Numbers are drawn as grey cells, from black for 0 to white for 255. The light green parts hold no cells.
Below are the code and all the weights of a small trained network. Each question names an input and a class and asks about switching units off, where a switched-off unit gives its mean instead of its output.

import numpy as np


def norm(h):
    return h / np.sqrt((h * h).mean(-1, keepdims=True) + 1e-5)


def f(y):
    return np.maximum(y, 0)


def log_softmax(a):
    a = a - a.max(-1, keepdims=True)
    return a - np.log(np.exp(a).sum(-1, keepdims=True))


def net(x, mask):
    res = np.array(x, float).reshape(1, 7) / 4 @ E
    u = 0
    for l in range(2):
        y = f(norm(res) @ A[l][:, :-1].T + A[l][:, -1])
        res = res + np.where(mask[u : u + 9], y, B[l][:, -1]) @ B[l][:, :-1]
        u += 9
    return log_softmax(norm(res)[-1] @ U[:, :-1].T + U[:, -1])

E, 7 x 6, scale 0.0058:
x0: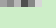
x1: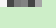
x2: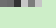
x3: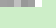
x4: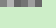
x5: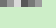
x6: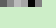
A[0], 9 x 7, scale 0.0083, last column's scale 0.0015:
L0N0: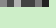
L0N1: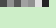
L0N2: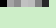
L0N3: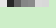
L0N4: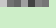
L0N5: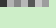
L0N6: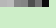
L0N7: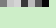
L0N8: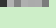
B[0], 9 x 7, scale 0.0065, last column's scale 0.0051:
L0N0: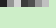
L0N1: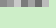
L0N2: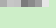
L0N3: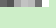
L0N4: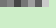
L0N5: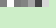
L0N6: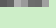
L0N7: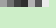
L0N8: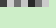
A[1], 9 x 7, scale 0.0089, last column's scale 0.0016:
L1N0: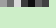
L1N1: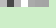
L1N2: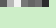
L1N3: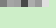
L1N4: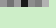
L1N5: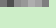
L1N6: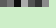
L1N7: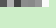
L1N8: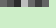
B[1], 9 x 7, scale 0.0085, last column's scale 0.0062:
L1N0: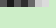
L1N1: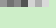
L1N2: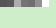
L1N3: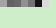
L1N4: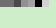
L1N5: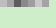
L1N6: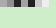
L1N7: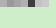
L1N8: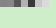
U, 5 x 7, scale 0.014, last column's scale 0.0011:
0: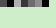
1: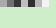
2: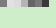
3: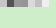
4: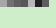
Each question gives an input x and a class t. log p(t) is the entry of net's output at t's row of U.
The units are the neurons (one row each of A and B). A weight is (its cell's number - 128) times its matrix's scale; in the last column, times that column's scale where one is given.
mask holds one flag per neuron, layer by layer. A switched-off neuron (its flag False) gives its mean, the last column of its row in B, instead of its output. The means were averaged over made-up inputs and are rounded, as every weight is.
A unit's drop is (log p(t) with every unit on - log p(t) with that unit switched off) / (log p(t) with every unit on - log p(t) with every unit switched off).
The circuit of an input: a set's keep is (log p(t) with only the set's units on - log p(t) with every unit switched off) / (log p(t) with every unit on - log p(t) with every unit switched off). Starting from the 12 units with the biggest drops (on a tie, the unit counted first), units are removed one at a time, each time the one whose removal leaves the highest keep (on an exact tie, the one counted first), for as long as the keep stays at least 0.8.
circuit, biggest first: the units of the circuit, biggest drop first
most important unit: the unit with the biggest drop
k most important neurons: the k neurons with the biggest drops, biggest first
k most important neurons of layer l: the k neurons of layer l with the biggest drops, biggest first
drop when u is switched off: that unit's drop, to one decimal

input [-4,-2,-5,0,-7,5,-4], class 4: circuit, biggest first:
[L0N7]
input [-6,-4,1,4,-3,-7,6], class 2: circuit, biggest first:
[L0N2; L0N5]
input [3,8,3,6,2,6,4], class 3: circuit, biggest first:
[L0N3; L1N1]
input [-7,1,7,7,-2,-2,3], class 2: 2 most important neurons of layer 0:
[L0N5; L0N1]
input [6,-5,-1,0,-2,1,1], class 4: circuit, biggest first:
[L0N7; L1N3]
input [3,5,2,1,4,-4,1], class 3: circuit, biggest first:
[L0N3; L1N1]
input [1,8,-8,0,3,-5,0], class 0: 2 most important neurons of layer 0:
[L0N0; L0N7]
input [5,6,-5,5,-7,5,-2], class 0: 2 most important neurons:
[L0N0; L1N0]
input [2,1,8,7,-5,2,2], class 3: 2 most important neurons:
[L1N1; L0N3]
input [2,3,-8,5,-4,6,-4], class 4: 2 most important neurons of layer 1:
[L1N4; L1N3]
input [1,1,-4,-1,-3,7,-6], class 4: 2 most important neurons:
[L0N7; L1N4]
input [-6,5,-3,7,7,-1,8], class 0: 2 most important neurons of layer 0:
[L0N6; L0N8]
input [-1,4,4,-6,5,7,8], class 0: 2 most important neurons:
[L0N0; L1N0]
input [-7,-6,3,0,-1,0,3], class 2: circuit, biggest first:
[L0N2]
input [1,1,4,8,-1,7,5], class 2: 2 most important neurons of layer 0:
[L0N5; L0N8]
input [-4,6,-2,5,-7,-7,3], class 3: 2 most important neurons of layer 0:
[L0N3; L0N8]
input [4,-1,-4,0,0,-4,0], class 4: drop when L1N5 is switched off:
0.0
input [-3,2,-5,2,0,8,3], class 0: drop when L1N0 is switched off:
0.1
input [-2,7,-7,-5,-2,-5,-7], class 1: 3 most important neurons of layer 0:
[L0N2; L0N7; L0N1]
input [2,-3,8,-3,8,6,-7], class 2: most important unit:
L0N8
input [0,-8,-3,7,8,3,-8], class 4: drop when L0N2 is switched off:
-0.1
